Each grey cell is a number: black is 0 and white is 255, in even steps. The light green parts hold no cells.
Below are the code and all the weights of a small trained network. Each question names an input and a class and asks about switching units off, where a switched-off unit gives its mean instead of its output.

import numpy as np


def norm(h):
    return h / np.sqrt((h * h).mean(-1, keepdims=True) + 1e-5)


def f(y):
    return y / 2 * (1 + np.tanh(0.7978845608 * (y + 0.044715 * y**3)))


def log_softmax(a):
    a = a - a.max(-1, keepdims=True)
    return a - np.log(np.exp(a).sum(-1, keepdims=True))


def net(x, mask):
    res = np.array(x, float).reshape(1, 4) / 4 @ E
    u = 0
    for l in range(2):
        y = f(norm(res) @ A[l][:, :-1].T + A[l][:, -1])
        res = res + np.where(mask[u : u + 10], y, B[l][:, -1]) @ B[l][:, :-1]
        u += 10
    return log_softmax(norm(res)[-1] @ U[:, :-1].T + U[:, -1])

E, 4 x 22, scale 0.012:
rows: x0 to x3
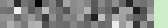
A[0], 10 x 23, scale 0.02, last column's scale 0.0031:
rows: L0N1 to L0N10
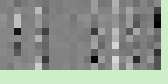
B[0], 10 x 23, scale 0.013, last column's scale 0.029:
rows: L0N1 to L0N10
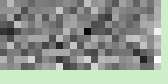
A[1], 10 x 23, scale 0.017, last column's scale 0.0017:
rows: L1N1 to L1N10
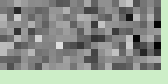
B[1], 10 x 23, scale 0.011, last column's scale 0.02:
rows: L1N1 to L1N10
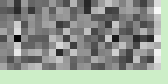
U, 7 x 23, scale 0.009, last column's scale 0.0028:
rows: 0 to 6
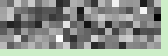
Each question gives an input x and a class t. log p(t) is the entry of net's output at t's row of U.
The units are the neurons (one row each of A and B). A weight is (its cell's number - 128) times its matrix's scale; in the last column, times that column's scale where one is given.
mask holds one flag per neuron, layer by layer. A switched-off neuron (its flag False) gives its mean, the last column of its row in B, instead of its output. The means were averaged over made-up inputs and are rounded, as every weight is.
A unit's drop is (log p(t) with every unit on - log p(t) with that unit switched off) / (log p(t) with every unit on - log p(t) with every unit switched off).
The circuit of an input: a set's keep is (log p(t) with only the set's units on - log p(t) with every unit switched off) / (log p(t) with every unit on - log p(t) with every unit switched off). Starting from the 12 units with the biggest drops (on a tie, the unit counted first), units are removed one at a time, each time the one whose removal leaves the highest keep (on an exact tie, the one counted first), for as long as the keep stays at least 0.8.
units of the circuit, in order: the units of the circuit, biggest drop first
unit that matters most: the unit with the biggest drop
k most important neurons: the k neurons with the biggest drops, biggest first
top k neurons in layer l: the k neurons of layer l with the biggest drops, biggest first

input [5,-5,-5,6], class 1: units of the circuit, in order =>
L0N7
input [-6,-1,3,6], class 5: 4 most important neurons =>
L0N10, L0N6, L0N2, L1N7
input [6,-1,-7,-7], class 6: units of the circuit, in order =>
L0N5, L1N10
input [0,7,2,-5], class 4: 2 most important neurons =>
L0N9, L0N5
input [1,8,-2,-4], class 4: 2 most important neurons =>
L0N9, L0N5
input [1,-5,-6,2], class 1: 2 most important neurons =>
L0N7, L0N9
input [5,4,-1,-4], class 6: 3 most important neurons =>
L0N5, L0N9, L0N7
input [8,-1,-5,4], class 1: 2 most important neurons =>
L0N7, L0N1
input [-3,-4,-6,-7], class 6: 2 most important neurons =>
L0N5, L0N9
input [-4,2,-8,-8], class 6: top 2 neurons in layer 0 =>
L0N5, L0N9
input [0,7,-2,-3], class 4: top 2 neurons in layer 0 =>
L0N9, L0N5
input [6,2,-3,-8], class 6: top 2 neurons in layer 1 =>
L1N10, L1N5
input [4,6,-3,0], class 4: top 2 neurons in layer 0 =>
L0N9, L0N5
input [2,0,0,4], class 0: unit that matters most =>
L0N9
